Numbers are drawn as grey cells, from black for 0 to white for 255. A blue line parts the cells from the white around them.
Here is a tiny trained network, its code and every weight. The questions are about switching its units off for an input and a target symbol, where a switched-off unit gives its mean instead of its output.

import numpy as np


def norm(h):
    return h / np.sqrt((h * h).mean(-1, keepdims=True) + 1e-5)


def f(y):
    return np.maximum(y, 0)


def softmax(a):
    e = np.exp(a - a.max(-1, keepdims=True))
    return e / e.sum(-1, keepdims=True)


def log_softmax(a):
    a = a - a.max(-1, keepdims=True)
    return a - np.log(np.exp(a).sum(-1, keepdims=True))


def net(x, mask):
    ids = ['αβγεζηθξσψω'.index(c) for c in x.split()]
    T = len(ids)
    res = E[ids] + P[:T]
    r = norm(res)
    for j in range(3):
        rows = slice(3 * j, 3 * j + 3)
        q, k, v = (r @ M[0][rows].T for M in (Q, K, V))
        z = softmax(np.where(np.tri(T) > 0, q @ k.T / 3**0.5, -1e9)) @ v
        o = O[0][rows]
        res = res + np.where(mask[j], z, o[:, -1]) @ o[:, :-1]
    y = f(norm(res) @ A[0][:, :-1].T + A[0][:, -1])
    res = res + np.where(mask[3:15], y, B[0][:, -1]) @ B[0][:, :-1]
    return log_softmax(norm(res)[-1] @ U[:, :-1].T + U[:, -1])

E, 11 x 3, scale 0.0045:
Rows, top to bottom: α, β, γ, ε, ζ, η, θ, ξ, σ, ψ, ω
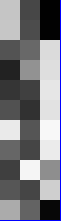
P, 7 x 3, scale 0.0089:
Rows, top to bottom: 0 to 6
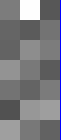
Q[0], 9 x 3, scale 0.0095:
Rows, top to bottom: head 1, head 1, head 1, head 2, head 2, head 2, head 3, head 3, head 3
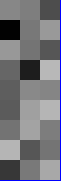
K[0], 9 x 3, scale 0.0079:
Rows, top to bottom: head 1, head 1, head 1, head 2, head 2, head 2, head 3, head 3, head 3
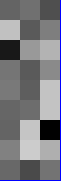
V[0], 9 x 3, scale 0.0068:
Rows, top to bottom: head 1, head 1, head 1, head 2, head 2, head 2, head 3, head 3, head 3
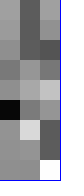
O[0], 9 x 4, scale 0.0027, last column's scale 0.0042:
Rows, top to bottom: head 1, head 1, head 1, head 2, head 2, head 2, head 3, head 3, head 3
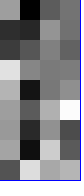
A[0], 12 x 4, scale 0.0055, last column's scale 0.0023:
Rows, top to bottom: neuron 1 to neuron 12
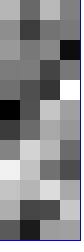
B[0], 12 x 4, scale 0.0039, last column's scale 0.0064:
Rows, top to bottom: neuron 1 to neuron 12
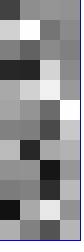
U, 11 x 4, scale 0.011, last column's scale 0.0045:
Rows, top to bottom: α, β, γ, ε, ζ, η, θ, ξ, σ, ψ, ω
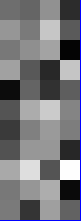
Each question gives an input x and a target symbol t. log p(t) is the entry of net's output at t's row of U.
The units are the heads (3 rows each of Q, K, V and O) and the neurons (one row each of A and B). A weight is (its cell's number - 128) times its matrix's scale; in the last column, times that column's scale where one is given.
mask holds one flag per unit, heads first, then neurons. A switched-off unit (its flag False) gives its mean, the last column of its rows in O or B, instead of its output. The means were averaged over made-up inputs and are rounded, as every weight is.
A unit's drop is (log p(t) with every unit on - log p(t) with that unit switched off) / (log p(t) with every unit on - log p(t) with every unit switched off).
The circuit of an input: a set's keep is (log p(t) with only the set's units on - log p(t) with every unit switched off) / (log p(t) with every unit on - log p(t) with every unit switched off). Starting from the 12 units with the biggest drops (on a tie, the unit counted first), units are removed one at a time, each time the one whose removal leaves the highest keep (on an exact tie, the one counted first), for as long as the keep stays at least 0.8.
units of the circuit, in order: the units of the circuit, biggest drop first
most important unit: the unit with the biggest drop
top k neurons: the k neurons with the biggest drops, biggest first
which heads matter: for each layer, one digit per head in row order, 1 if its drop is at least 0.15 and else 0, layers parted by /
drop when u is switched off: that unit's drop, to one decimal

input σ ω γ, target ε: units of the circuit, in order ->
(head 3; neuron 12; neuron 6)
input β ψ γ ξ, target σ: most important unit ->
head 1
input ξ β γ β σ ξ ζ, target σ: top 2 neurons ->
(neuron 8; neuron 2)
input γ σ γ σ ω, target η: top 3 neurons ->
(neuron 11; neuron 5; neuron 4)
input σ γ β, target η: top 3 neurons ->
(neuron 11; neuron 5; neuron 4)
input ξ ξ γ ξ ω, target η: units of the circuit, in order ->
(neuron 5; neuron 11; neuron 4)
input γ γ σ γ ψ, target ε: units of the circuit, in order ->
(neuron 12; neuron 6; head 3)
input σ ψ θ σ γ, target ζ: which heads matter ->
001
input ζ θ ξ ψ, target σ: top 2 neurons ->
(neuron 5; neuron 8)
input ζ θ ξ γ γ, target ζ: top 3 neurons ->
(neuron 8; neuron 7; neuron 12)
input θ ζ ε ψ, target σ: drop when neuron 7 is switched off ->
0.0
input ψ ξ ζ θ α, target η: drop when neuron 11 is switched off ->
0.5
